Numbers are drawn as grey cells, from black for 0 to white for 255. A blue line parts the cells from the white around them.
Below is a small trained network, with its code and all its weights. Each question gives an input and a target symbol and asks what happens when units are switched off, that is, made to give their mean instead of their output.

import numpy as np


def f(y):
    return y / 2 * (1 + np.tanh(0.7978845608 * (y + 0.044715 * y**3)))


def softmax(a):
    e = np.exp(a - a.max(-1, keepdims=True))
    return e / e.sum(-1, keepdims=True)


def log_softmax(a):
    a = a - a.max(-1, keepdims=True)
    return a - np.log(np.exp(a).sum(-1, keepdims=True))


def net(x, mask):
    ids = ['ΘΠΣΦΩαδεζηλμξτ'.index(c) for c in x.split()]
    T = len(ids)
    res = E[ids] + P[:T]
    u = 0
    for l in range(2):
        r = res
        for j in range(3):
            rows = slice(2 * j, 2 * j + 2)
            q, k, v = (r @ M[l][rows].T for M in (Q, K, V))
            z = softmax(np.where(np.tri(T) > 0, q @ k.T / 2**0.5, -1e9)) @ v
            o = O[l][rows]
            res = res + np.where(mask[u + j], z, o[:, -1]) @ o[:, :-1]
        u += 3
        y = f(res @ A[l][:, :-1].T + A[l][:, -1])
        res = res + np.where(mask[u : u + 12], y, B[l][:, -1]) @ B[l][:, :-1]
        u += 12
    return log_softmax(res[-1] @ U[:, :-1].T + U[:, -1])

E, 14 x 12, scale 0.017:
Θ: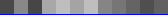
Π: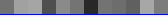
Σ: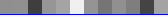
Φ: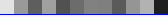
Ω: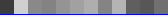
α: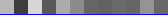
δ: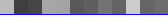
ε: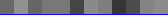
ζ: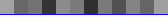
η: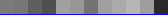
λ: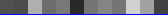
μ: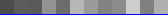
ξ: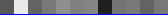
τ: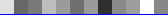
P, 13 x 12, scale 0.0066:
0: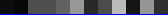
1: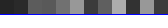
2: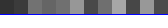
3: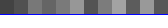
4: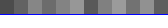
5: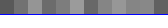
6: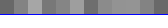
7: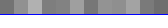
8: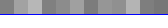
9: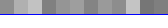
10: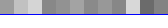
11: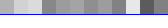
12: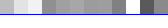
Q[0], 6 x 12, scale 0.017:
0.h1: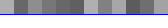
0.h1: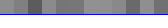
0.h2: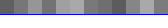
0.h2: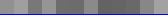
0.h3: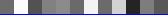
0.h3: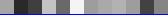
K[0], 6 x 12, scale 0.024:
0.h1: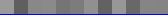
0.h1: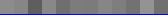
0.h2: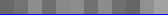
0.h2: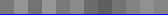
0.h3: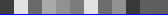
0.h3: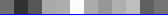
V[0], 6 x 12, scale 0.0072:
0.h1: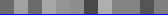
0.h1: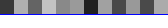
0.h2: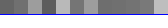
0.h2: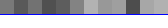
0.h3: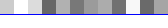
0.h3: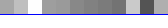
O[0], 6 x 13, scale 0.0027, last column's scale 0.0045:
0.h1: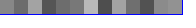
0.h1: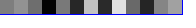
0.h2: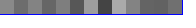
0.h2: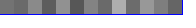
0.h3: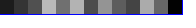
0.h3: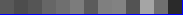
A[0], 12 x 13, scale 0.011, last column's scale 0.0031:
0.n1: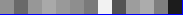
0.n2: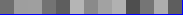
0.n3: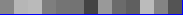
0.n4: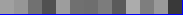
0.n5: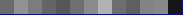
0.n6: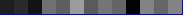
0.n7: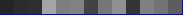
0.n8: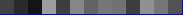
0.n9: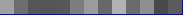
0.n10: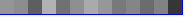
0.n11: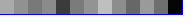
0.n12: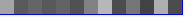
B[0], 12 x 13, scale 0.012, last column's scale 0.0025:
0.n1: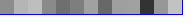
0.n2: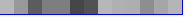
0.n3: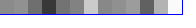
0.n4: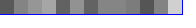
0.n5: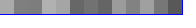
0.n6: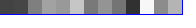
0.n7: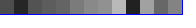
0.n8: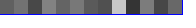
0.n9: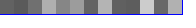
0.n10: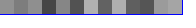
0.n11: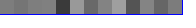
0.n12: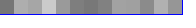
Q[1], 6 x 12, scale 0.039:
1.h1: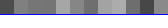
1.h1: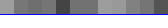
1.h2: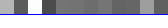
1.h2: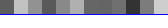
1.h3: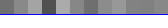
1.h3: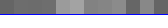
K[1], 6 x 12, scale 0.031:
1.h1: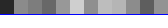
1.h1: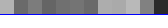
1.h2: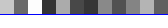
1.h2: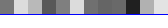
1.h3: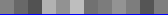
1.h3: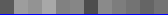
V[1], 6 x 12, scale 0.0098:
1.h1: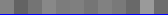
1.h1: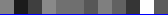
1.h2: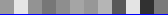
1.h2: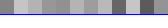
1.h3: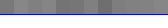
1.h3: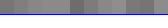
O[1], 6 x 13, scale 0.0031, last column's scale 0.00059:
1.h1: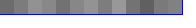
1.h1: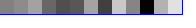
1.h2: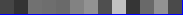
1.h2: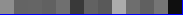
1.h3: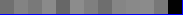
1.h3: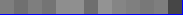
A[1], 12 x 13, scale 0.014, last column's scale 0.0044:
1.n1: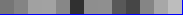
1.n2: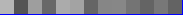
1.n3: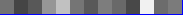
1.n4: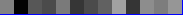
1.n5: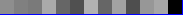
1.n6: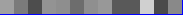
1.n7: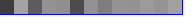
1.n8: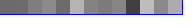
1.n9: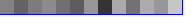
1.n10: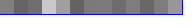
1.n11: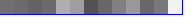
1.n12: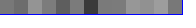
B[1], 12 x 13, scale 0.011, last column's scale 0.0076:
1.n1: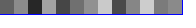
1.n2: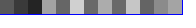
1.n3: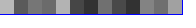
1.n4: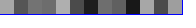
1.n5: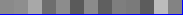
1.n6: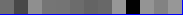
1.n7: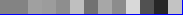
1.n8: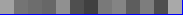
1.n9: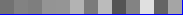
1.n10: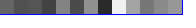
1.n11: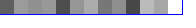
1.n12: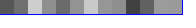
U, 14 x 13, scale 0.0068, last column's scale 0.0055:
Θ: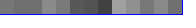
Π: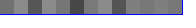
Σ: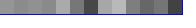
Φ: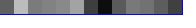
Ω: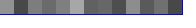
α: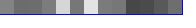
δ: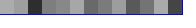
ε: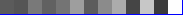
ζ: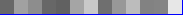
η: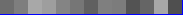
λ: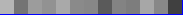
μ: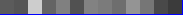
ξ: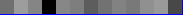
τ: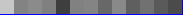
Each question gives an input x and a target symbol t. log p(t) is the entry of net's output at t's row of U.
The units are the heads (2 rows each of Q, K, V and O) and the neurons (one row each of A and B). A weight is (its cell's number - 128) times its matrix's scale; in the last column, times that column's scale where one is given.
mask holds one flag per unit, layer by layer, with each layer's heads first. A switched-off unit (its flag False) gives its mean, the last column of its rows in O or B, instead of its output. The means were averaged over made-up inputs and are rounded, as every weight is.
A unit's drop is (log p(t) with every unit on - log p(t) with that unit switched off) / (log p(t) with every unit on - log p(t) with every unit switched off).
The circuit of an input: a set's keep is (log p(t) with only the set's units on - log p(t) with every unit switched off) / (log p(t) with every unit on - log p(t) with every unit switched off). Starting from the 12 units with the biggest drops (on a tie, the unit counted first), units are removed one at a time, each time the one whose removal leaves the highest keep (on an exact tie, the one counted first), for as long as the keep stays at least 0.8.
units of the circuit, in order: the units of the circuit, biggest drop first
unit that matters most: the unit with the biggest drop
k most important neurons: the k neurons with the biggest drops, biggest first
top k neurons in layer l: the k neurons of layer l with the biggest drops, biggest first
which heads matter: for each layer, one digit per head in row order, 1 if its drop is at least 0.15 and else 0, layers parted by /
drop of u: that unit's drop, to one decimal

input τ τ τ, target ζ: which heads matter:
101 / 000
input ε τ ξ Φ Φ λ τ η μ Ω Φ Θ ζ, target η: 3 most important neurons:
[0.n12, 1.n12, 0.n4]
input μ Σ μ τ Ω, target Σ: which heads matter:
001 / 000
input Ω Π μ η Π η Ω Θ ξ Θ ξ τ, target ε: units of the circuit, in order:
[1.n9]
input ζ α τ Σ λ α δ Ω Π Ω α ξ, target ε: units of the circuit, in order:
[0.h3, 1.h1]
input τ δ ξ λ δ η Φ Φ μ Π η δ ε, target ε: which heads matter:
001 / 100
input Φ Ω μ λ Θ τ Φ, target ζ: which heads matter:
001 / 000
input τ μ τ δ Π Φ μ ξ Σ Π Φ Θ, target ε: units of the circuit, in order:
[1.h1, 1.n6]
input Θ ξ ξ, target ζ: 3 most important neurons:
[0.n6, 1.n3, 1.n4]
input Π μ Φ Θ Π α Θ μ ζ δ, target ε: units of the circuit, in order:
[1.h2, 1.n4]
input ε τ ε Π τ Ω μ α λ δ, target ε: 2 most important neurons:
[1.n4, 1.n9]
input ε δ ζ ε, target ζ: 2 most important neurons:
[0.n6, 1.n7]
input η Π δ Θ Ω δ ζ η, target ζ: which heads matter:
001 / 100
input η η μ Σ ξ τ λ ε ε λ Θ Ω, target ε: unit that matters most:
0.h3
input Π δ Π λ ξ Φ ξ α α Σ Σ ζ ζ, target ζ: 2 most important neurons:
[0.n6, 1.n3]
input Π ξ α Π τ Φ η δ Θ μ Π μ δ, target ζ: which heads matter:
001 / 000
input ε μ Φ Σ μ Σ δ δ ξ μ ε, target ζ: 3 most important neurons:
[0.n6, 0.n12, 1.n7]
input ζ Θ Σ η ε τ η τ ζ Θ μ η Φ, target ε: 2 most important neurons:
[0.n11, 1.n6]
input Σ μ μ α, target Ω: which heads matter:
000 / 010
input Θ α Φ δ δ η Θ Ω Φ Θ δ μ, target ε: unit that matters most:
0.h3
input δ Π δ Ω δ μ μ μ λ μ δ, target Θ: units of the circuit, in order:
[1.n10, 0.n3]
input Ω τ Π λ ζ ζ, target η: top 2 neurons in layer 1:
[1.n12, 1.n7]
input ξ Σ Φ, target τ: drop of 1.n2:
0.1
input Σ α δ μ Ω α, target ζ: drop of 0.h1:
0.0
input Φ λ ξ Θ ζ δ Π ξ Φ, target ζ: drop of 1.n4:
0.3
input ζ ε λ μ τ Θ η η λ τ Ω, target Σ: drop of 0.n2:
0.7
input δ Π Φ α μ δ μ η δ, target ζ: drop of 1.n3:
0.2
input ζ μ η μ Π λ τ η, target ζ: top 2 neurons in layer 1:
[1.n4, 1.n3]
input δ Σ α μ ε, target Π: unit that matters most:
1.n1
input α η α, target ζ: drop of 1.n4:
0.2
